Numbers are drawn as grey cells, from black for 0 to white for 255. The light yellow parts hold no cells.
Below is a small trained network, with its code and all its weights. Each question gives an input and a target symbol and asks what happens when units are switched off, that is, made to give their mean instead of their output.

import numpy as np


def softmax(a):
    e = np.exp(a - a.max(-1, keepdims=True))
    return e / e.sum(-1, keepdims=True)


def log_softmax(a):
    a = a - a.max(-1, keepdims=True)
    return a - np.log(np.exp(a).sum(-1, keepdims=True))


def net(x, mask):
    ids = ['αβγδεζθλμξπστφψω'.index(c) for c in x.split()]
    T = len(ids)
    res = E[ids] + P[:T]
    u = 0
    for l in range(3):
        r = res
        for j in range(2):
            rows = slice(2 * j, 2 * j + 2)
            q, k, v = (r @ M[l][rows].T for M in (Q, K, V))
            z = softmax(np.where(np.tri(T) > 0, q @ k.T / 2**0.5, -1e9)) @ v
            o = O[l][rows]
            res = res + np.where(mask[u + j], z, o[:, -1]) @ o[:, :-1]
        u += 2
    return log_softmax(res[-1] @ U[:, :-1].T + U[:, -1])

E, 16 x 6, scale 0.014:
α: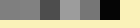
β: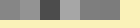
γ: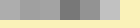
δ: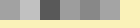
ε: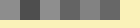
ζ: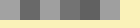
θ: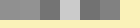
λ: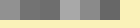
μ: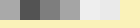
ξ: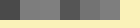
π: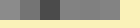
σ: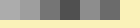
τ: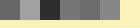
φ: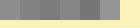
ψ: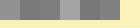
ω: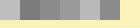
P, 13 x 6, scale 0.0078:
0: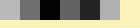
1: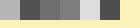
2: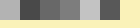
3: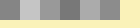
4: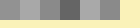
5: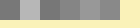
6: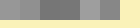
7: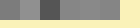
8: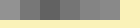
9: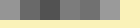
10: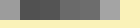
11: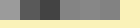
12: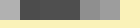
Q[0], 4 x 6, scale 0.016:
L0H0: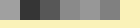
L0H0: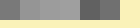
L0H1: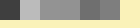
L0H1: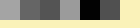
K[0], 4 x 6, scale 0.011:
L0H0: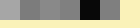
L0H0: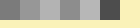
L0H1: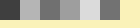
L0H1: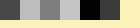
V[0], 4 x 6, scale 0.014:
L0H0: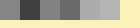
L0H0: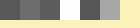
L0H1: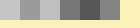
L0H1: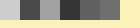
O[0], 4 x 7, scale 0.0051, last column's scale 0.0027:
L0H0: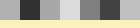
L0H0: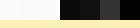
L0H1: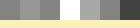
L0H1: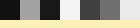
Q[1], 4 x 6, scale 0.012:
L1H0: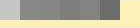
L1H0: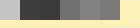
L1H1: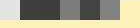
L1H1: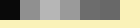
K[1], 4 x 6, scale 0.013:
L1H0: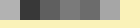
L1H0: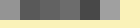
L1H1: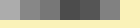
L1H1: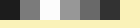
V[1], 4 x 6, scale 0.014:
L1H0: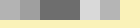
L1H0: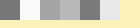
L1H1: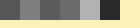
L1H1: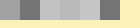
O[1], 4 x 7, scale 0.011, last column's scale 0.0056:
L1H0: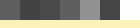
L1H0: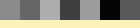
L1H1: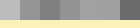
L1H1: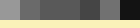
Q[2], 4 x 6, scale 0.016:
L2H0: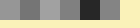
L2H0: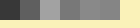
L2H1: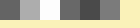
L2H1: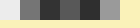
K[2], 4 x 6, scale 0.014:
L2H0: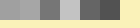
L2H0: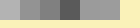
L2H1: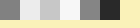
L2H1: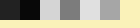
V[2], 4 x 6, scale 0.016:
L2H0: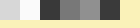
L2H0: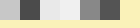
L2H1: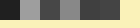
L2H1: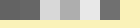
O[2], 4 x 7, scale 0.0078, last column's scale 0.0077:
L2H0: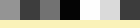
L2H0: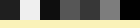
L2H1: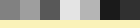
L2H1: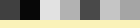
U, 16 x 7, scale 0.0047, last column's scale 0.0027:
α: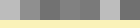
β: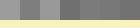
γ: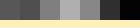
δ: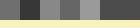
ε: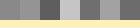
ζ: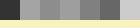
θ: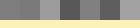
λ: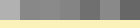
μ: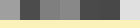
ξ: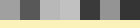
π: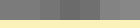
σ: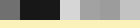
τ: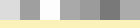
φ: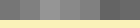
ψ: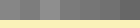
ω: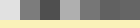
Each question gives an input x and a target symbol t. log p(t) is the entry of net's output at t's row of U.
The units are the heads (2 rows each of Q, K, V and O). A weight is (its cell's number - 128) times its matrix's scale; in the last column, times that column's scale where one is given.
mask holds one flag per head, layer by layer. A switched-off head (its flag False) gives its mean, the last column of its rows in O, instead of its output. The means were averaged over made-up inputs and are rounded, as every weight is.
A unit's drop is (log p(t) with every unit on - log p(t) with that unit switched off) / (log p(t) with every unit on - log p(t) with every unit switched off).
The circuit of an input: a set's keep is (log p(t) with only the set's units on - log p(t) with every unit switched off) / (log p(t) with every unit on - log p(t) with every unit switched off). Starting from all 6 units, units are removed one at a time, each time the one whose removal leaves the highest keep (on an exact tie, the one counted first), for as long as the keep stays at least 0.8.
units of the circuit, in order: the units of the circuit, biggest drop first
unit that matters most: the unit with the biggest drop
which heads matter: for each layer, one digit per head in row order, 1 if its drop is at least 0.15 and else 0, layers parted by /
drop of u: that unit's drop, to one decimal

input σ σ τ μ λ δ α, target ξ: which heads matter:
11 / 01 / 01
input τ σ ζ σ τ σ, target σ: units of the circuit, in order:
[L1H1 L0H0 L2H1 L0H1]
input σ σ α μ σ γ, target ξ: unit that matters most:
L1H1
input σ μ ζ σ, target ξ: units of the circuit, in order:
[L2H1 L1H1]
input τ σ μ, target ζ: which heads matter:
00 / 01 / 10
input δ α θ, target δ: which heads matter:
11 / 10 / 10
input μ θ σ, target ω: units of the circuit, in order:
[L1H1 L2H1 L0H0]
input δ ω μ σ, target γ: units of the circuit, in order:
[L1H1 L0H0 L1H0 L2H1]
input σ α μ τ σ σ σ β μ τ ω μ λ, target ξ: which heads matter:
10 / 00 / 11
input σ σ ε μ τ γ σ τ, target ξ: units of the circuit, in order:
[L2H1 L0H1]
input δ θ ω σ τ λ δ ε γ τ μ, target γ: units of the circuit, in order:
[L1H1 L1H0 L2H1 L2H0]
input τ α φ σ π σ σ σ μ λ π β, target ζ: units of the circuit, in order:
[L1H1 L2H0 L0H1]
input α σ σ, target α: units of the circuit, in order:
[L1H0 L2H1]
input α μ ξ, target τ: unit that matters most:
L2H0
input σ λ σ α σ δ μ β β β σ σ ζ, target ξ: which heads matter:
10 / 00 / 01
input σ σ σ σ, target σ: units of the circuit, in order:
[L0H0 L0H1]
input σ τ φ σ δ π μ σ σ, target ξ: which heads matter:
10 / 00 / 11
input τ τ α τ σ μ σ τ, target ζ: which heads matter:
01 / 01 / 10
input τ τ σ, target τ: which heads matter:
11 / 00 / 00
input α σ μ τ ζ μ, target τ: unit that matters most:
L2H0
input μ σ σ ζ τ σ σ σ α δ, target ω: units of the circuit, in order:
[L1H1 L2H1 L0H0 L1H0]
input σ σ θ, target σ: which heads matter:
11 / 01 / 11
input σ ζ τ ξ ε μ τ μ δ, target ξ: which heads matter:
10 / 00 / 11
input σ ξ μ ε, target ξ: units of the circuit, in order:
[L1H1 L2H1]
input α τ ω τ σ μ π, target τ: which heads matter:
11 / 01 / 10
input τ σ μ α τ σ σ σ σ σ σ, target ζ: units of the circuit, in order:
[L1H1 L2H0 L0H1]
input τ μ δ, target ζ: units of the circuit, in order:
[L1H1 L2H0]
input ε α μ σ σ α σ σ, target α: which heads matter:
01 / 11 / 01
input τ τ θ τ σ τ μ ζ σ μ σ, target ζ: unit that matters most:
L1H1
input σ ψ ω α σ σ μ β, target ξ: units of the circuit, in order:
[L2H1 L0H1]
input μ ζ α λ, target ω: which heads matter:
10 / 01 / 01
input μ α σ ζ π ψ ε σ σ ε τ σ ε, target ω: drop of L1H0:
0.2
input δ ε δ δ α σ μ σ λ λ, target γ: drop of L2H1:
0.5
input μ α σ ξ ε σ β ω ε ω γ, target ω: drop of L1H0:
0.4
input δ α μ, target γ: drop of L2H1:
0.4
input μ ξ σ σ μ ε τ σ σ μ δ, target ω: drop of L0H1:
0.1
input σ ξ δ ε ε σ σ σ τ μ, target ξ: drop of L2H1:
0.5
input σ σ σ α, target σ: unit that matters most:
L0H0
